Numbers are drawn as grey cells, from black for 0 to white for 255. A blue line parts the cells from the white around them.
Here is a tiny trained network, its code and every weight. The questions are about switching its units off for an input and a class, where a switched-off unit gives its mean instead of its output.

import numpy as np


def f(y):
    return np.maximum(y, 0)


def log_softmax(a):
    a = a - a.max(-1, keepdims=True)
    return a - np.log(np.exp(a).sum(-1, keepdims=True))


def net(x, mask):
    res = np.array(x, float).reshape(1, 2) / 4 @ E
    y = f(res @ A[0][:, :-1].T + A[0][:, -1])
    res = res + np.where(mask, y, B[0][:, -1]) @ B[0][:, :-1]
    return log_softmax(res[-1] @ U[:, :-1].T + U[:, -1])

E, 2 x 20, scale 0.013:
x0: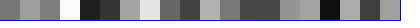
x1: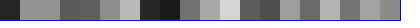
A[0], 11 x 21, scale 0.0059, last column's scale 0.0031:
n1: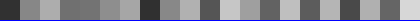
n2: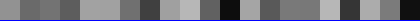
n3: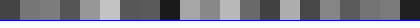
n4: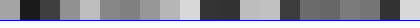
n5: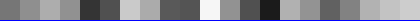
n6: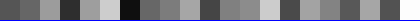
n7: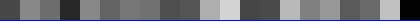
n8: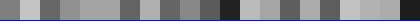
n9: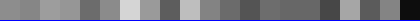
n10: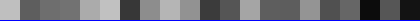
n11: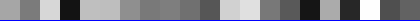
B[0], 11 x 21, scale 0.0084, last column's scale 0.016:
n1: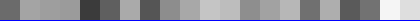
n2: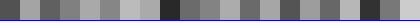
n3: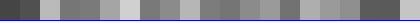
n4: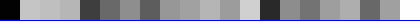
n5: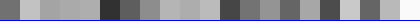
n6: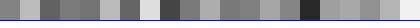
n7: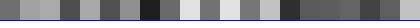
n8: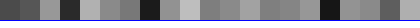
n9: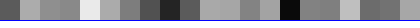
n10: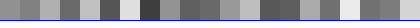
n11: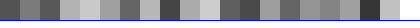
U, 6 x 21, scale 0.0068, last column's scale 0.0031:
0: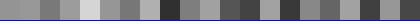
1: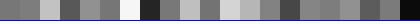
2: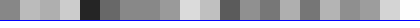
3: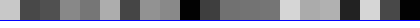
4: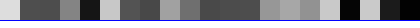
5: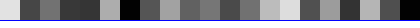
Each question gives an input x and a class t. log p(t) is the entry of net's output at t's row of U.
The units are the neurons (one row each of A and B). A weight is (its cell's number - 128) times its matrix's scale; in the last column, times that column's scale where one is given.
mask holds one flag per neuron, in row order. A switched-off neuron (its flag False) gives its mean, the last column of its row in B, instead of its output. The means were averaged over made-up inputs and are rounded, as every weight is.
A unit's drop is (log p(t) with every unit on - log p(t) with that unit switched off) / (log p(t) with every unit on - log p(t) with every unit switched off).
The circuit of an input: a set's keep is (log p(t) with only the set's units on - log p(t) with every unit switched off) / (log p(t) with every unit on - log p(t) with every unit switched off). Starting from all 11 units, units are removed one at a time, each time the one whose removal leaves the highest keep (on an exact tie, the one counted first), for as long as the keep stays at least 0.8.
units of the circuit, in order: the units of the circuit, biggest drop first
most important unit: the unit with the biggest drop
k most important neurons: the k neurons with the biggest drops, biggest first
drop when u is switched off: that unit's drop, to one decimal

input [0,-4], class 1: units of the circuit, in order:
[n11]
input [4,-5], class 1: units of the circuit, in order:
[n11, n6]
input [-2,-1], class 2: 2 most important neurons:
[n9, n7]
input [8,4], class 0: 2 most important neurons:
[n9, n4]
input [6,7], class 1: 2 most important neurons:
[n7, n11]
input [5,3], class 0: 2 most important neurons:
[n4, n1]
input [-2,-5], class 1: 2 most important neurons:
[n10, n5]
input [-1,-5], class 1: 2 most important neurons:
[n10, n5]
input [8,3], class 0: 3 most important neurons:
[n9, n4, n1]
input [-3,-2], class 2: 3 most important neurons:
[n4, n9, n7]
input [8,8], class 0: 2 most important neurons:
[n5, n4]
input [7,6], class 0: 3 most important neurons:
[n5, n4, n9]
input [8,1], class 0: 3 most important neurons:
[n9, n4, n1]
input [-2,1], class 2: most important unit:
n9
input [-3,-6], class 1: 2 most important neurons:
[n10, n4]
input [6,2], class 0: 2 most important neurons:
[n4, n1]
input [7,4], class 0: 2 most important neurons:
[n4, n9]
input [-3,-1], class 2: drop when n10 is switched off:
0.1
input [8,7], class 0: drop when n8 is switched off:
0.0
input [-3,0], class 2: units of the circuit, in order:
[n7]
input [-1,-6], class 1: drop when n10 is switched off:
0.4
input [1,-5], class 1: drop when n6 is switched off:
0.2
